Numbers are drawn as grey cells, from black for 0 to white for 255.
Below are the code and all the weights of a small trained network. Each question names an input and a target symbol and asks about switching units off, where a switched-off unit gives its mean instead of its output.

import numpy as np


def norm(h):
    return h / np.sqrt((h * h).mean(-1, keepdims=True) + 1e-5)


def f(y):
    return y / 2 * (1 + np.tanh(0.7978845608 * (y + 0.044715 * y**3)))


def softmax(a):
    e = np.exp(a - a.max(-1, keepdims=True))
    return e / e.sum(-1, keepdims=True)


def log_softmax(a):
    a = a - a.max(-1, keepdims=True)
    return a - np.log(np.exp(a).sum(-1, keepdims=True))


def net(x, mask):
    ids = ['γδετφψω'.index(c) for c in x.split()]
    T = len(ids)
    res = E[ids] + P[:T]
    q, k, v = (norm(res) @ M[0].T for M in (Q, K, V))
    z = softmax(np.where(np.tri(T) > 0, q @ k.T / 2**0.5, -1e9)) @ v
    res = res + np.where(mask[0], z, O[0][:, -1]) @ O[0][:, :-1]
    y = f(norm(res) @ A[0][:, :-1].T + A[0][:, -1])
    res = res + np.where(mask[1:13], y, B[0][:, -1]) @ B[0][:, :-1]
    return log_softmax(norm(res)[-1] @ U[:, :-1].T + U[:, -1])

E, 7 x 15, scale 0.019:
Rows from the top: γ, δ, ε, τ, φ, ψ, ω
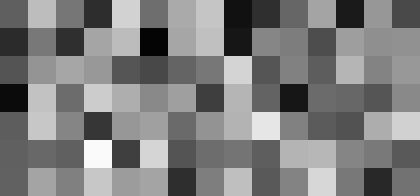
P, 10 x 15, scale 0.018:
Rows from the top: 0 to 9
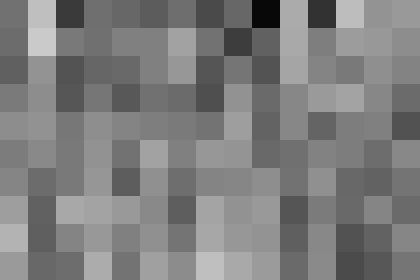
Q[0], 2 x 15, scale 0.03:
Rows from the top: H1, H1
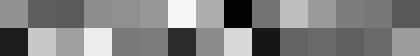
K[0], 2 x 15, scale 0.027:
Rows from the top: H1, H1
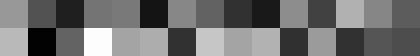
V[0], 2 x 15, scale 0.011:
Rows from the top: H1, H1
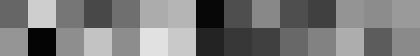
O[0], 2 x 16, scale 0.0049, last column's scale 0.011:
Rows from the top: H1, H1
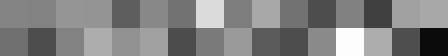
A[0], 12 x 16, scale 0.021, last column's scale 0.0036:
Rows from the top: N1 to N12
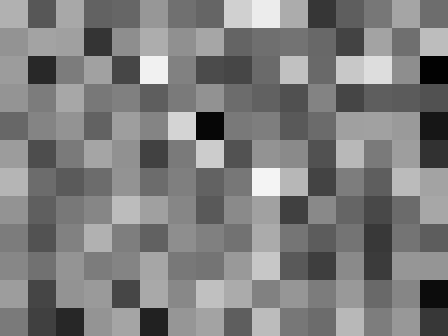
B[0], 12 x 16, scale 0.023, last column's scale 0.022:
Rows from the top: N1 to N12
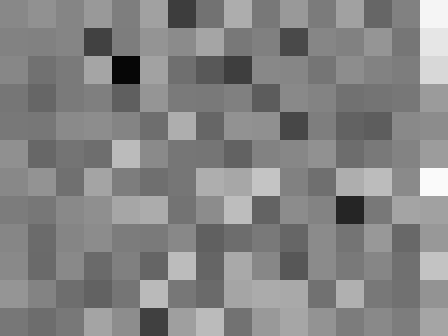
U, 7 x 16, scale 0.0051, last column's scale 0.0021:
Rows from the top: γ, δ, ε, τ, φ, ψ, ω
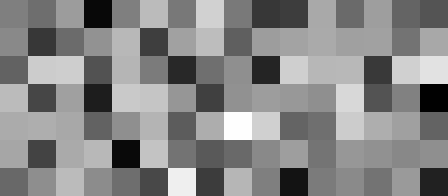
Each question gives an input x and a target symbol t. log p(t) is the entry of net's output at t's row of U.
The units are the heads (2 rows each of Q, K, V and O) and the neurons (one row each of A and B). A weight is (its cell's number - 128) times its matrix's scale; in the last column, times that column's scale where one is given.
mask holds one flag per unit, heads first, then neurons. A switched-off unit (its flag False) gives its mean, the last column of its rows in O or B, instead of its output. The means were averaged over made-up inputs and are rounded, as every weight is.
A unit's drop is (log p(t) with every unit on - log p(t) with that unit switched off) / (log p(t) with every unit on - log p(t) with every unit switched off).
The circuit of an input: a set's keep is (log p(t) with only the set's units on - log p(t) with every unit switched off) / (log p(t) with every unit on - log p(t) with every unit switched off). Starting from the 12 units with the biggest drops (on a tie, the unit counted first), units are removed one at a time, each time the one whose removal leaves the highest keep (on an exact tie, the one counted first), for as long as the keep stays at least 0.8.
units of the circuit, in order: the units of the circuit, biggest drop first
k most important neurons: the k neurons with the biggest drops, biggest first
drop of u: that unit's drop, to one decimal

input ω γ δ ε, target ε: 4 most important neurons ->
(N7, N10, N3, N2)
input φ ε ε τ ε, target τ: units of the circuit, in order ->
(H1, N7, N6, N11)
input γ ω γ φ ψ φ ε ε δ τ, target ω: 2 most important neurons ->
(N10, N1)
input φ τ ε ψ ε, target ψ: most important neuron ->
(N7)
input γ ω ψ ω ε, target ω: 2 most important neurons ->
(N1, N7)
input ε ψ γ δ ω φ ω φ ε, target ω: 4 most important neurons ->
(N1, N7, N3, N5)
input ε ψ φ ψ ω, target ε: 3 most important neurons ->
(N7, N2, N3)
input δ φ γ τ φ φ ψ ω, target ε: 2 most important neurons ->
(N7, N2)
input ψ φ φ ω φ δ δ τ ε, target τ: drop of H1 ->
0.2
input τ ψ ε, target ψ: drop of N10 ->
0.1
